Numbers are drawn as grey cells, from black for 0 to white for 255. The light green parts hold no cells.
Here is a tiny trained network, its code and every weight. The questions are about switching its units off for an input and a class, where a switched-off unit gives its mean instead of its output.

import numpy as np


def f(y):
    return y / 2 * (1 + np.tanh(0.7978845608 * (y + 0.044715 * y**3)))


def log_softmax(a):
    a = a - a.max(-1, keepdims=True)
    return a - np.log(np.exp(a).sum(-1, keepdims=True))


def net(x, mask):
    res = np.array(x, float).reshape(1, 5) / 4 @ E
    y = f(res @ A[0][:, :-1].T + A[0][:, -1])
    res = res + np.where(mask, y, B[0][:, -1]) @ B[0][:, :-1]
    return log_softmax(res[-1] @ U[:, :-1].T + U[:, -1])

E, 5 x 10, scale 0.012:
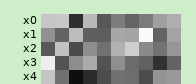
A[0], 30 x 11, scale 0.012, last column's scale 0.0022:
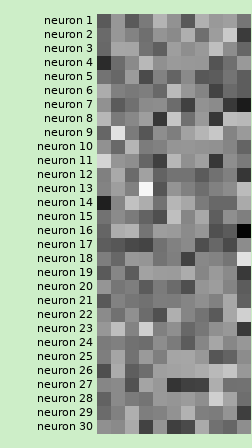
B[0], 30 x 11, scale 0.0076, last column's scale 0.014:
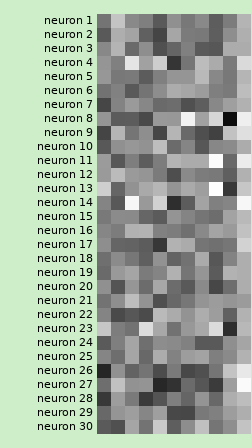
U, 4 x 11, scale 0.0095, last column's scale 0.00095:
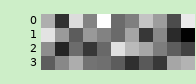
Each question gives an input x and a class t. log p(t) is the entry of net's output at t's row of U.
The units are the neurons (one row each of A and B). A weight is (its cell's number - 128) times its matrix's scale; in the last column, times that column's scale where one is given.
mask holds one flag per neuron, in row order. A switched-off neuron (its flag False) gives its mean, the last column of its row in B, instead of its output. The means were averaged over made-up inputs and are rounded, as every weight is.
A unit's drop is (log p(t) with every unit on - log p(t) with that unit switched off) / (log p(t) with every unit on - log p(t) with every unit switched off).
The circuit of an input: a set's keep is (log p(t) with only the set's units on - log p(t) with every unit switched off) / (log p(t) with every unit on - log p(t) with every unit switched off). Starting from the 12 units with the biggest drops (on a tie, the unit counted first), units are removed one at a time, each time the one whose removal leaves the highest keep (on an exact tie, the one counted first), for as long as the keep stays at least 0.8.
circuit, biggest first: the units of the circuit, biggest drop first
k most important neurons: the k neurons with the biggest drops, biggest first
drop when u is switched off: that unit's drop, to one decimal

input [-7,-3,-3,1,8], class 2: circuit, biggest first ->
[neuron 17]
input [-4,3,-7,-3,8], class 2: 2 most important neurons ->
[neuron 14; neuron 17]
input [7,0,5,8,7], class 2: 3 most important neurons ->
[neuron 11; neuron 8; neuron 22]
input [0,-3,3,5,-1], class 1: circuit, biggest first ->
[neuron 14; neuron 30]
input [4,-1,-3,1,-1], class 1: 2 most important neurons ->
[neuron 14; neuron 4]
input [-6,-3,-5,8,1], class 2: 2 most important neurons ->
[neuron 14; neuron 4]
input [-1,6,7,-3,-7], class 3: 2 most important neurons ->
[neuron 26; neuron 9]
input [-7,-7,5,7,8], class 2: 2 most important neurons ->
[neuron 17; neuron 5]
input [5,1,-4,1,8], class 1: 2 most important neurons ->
[neuron 27; neuron 28]
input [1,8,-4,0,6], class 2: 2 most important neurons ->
[neuron 14; neuron 4]
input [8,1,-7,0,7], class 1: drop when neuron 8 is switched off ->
0.1
